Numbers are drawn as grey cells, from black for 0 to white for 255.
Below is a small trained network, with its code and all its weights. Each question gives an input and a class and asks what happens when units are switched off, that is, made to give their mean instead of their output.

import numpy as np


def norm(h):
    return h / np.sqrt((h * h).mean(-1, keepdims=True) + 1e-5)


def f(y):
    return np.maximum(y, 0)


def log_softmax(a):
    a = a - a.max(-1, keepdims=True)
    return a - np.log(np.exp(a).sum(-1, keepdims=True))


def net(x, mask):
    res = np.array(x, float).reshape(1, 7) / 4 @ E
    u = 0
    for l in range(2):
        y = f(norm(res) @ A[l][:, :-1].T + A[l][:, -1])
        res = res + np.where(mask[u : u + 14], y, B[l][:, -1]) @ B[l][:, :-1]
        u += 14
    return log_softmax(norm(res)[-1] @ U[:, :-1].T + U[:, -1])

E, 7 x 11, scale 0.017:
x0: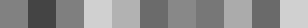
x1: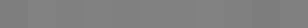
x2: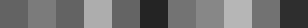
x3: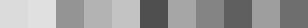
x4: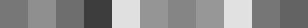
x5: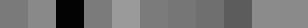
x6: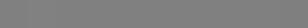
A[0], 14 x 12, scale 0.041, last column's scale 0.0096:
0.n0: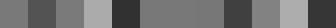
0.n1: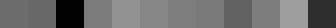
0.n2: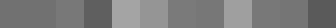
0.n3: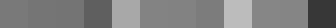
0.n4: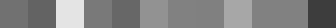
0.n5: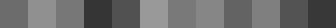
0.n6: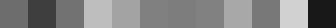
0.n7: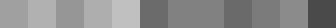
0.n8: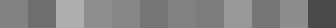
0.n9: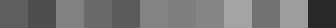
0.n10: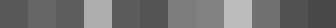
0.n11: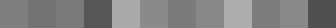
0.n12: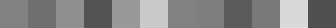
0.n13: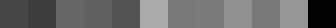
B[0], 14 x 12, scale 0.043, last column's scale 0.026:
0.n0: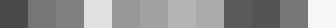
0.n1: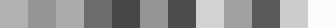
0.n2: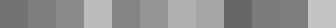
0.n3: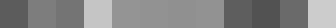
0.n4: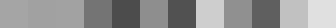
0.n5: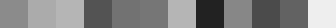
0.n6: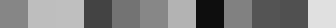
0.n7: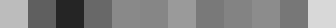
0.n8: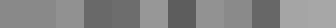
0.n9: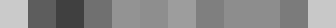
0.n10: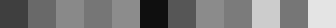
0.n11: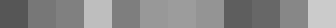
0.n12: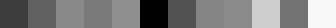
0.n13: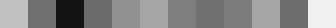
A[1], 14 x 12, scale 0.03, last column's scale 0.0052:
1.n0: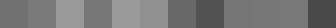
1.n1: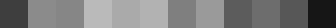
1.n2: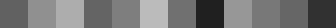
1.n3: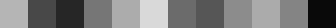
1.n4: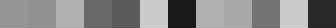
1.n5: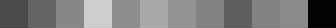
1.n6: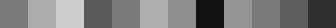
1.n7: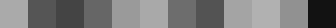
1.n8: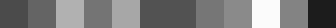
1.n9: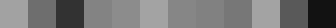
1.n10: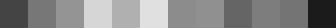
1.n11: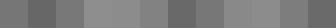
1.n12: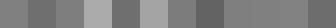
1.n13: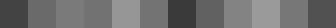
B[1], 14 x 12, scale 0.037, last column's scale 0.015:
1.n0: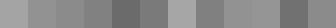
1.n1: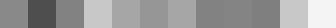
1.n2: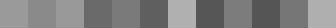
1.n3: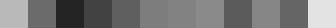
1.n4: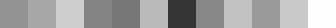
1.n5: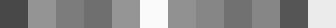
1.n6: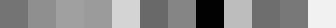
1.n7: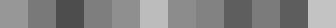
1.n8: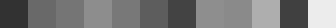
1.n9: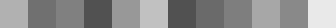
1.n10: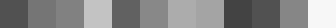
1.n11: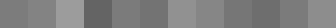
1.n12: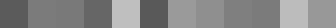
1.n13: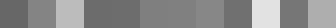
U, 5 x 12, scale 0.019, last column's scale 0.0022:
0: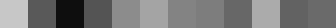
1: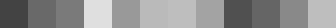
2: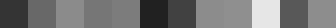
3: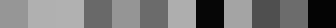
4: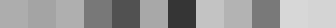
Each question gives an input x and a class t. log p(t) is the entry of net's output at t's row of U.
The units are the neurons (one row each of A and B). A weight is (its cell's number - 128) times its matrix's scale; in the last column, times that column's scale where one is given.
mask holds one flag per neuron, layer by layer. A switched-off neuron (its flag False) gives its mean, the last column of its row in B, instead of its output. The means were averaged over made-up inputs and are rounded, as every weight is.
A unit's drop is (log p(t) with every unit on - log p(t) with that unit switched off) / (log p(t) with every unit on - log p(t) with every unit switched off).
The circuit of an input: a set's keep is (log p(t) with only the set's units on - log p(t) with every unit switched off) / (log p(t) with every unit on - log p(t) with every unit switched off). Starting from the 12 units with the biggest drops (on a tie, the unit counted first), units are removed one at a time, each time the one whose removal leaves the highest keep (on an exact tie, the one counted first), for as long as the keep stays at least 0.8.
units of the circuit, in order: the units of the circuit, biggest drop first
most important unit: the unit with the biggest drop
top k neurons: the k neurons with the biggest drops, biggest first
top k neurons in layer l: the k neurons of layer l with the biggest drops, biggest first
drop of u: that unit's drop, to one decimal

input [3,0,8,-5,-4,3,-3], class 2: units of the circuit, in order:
(0.n10)
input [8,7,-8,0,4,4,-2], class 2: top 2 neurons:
(0.n12 0.n5)
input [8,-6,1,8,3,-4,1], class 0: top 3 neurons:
(0.n7 0.n5 1.n3)
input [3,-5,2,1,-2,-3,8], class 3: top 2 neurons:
(0.n6 0.n1)
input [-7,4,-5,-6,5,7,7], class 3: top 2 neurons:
(0.n5 0.n4)
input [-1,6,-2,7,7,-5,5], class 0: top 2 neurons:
(0.n7 0.n0)
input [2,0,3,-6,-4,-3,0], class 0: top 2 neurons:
(0.n13 0.n9)
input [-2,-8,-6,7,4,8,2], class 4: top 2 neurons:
(0.n1 0.n13)
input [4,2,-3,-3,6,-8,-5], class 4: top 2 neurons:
(0.n4 0.n0)
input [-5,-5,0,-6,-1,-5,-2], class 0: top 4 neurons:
(0.n13 0.n9 0.n1 0.n6)
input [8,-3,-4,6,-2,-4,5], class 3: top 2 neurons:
(0.n6 0.n13)
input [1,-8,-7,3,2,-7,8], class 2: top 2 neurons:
(0.n12 0.n1)
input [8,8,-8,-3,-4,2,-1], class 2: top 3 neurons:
(0.n12 0.n5 1.n8)
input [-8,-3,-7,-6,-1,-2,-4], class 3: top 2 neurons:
(0.n5 0.n10)
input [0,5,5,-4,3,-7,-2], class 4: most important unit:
0.n4
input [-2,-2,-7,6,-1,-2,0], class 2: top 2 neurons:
(0.n12 0.n13)
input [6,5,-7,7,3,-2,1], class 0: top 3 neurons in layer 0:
(0.n7 0.n10 0.n5)
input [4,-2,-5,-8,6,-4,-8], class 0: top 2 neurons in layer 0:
(0.n13 0.n9)
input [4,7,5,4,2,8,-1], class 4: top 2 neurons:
(0.n1 0.n12)
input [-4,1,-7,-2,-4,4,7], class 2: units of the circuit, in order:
(0.n12)
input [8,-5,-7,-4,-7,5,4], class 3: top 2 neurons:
(0.n6 0.n10)
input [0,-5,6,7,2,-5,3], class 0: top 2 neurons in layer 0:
(0.n7 0.n12)
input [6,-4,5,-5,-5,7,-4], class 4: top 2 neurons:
(0.n1 0.n5)
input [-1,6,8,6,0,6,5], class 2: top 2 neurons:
(0.n10 0.n13)
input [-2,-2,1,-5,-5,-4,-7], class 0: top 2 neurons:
(0.n13 0.n9)
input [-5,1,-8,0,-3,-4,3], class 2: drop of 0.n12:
0.7
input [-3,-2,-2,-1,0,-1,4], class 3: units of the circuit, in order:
(0.n5)
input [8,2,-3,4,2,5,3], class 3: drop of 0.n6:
1.2
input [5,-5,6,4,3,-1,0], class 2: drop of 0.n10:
0.8
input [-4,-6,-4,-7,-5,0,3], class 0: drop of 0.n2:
0.0
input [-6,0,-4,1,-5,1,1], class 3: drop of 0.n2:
0.1
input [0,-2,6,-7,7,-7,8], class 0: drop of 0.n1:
0.9
